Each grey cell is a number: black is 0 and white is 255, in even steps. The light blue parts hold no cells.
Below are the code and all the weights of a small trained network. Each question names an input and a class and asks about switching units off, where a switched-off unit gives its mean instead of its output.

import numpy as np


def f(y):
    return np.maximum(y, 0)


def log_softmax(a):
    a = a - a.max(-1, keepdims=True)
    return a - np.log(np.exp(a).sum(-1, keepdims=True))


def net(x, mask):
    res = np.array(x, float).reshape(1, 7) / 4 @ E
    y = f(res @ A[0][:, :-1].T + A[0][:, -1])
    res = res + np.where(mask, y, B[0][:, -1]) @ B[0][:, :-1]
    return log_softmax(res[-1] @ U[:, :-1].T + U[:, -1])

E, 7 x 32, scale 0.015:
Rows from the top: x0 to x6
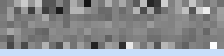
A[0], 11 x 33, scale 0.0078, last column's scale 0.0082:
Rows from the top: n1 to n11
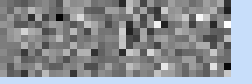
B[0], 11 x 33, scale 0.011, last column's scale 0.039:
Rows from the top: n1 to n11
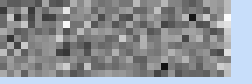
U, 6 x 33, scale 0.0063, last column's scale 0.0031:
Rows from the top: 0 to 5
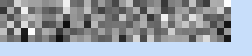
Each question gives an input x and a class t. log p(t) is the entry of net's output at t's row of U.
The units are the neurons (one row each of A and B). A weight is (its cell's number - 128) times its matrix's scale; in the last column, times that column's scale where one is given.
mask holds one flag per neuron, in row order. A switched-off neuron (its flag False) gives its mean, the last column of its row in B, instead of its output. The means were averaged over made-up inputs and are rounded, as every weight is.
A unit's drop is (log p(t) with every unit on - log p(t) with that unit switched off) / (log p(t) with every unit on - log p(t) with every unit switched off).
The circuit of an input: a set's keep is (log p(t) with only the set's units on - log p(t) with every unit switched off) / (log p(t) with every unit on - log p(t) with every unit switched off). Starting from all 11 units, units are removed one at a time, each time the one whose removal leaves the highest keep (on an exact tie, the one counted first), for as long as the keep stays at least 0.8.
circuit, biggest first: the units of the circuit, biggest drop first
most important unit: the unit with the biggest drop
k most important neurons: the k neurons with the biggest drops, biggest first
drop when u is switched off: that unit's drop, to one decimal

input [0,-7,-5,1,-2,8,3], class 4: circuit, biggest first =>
(n4, n11)
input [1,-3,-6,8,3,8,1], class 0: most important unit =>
n8
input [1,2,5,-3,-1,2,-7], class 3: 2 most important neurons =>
(n5, n10)
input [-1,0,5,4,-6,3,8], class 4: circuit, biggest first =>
(n3, n8)
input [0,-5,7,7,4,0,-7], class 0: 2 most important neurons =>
(n4, n8)
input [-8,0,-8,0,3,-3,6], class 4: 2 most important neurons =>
(n3, n11)
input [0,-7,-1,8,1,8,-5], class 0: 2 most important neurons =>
(n4, n8)
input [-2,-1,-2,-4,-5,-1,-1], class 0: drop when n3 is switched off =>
0.9
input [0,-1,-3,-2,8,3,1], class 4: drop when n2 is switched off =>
0.1
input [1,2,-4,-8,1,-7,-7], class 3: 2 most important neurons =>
(n5, n10)
